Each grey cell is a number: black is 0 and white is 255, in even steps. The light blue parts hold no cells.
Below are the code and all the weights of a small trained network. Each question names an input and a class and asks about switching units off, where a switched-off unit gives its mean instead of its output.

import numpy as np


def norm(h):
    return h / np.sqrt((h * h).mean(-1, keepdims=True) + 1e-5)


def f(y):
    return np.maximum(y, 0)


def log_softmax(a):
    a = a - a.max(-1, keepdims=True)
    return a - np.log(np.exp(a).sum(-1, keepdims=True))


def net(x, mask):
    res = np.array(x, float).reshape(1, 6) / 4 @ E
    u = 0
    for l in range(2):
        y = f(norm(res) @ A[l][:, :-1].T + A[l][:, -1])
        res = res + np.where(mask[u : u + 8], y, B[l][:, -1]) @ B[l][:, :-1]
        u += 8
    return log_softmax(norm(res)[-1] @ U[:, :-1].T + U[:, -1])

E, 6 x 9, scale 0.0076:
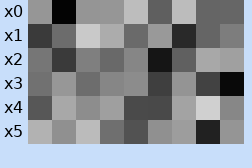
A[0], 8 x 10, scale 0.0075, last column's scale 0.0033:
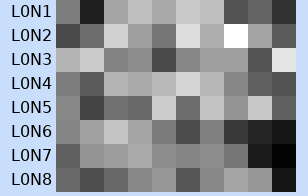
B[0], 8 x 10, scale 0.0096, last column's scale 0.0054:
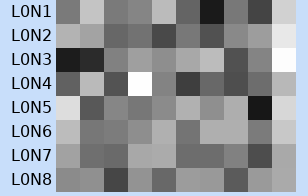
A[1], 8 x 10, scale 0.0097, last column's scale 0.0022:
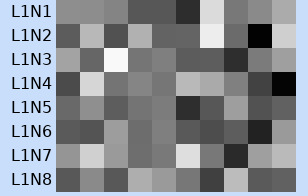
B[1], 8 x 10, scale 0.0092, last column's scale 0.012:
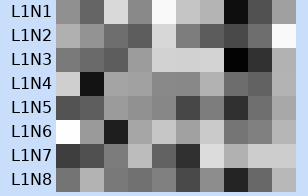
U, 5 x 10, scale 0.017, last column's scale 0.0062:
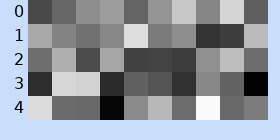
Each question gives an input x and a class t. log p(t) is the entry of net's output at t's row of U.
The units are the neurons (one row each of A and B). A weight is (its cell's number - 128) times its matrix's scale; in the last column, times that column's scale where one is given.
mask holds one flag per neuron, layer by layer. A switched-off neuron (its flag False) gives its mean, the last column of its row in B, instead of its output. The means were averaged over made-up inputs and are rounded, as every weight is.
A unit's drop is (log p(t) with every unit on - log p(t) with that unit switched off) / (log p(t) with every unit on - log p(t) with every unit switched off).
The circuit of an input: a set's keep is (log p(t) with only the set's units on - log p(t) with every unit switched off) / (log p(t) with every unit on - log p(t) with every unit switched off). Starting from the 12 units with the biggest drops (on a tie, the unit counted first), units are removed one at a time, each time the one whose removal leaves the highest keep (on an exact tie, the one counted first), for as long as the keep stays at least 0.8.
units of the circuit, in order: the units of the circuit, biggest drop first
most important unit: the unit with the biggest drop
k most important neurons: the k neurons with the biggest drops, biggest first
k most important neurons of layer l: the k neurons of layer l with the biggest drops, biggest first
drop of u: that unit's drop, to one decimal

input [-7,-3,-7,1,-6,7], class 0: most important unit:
L1N7
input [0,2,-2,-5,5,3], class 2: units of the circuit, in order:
(L0N2, L1N3)
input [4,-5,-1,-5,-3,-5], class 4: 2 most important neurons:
(L0N5, L1N3)
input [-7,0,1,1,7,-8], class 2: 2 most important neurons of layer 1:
(L1N3, L1N1)
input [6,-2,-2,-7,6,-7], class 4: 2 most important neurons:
(L0N5, L1N7)
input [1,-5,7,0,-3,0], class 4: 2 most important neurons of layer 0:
(L0N5, L0N4)
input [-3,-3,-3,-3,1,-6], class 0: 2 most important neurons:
(L1N2, L0N3)
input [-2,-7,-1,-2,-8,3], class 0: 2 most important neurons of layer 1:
(L1N7, L1N2)
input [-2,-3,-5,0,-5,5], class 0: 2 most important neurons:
(L1N7, L0N5)
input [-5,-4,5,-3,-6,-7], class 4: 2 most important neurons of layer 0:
(L0N4, L0N1)
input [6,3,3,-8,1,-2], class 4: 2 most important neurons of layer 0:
(L0N5, L0N2)
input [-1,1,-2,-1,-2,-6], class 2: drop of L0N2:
0.3
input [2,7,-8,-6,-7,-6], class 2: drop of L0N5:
0.1
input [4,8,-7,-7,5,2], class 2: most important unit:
L0N2
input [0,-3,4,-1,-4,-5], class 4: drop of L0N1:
0.2
